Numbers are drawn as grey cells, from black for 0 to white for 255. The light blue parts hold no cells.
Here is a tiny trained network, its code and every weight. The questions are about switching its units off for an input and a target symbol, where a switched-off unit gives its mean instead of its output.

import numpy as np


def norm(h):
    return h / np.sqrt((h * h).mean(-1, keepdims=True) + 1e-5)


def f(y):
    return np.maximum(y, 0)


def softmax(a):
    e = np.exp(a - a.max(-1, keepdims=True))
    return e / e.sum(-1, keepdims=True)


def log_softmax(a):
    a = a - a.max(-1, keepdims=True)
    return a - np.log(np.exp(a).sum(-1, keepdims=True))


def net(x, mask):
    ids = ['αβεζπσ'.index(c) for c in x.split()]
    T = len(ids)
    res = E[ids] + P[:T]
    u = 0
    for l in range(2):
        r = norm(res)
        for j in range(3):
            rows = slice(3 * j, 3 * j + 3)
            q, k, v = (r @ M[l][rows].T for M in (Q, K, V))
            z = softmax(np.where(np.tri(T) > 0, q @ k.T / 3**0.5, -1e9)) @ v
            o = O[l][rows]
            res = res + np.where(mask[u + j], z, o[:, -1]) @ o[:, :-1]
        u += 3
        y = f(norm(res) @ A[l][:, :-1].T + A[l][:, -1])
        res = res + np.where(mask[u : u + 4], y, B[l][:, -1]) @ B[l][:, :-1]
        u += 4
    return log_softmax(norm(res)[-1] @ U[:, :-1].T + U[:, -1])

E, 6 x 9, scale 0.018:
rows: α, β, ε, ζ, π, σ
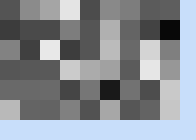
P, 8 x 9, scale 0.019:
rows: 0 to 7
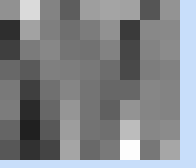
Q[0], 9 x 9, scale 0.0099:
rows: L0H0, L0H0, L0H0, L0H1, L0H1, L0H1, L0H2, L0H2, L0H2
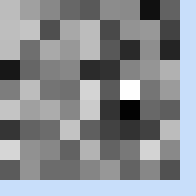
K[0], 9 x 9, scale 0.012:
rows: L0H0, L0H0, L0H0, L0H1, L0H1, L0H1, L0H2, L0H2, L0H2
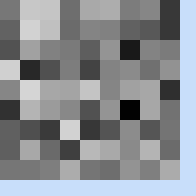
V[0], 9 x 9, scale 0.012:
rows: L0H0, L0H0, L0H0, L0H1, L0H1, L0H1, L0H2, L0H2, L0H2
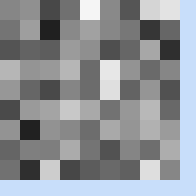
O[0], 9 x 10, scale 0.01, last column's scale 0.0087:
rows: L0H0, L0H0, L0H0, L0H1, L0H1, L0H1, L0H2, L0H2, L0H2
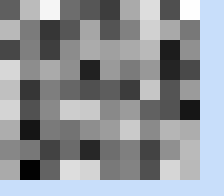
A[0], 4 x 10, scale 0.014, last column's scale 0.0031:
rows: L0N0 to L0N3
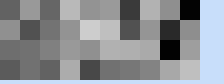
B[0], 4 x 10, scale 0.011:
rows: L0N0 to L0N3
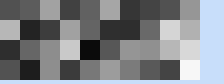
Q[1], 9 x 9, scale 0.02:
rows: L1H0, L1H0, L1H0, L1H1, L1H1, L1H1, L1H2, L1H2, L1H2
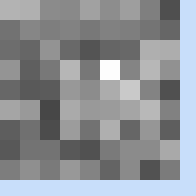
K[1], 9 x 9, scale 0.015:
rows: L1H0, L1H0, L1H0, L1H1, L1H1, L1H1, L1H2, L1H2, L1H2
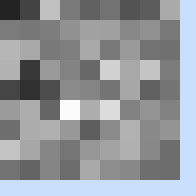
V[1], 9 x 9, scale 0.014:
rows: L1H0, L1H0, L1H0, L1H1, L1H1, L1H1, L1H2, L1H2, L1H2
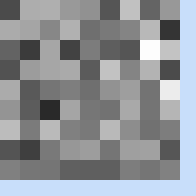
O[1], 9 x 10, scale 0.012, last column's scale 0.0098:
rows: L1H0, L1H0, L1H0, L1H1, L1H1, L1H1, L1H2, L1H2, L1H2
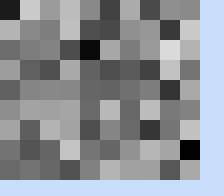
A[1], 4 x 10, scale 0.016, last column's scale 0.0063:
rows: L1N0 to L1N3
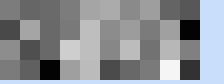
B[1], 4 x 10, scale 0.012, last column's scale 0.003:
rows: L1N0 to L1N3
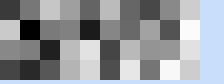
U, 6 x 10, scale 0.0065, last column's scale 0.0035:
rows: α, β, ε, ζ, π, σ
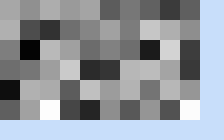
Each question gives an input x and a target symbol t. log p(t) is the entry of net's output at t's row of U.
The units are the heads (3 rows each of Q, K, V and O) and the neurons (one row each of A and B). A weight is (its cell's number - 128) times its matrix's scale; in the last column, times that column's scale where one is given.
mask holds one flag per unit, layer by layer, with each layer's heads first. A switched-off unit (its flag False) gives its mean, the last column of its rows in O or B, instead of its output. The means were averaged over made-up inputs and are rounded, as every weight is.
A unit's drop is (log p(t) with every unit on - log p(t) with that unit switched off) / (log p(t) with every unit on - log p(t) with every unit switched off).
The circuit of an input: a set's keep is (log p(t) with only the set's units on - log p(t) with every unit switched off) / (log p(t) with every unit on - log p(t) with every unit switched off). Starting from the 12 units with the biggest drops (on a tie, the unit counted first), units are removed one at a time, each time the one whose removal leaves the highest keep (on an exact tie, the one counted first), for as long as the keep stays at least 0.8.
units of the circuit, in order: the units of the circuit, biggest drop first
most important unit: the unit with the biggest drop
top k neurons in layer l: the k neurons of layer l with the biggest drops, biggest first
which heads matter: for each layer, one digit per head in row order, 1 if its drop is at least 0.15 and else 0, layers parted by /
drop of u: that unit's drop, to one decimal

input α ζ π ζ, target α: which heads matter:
111 / 100
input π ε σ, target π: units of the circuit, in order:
[L1H0]
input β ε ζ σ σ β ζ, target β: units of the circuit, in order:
[L0H0; L1H0]
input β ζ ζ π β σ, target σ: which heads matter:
011 / 010
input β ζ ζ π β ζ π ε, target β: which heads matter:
110 / 101
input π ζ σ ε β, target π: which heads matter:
010 / 101
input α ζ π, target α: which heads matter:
111 / 100
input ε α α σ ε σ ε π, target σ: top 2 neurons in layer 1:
[L1N3; L1N2]
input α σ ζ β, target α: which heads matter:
111 / 110
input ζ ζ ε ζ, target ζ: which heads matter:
100 / 100
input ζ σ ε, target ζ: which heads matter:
100 / 111
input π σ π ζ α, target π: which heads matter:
010 / 100
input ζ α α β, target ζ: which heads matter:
100 / 101
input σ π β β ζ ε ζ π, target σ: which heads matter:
100 / 011
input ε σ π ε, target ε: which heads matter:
111 / 001
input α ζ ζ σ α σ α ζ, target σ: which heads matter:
111 / 011
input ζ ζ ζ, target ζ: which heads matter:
110 / 100
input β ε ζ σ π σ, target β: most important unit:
L0H0
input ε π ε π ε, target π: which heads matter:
010 / 000
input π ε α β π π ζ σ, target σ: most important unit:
L1H1
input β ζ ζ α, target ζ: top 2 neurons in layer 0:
[L0N2; L0N3]
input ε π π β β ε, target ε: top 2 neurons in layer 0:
[L0N1; L0N3]
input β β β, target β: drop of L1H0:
0.1
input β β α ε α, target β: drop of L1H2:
0.1
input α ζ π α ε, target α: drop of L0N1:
0.0
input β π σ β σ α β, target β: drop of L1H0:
0.3
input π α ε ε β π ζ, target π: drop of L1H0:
0.2
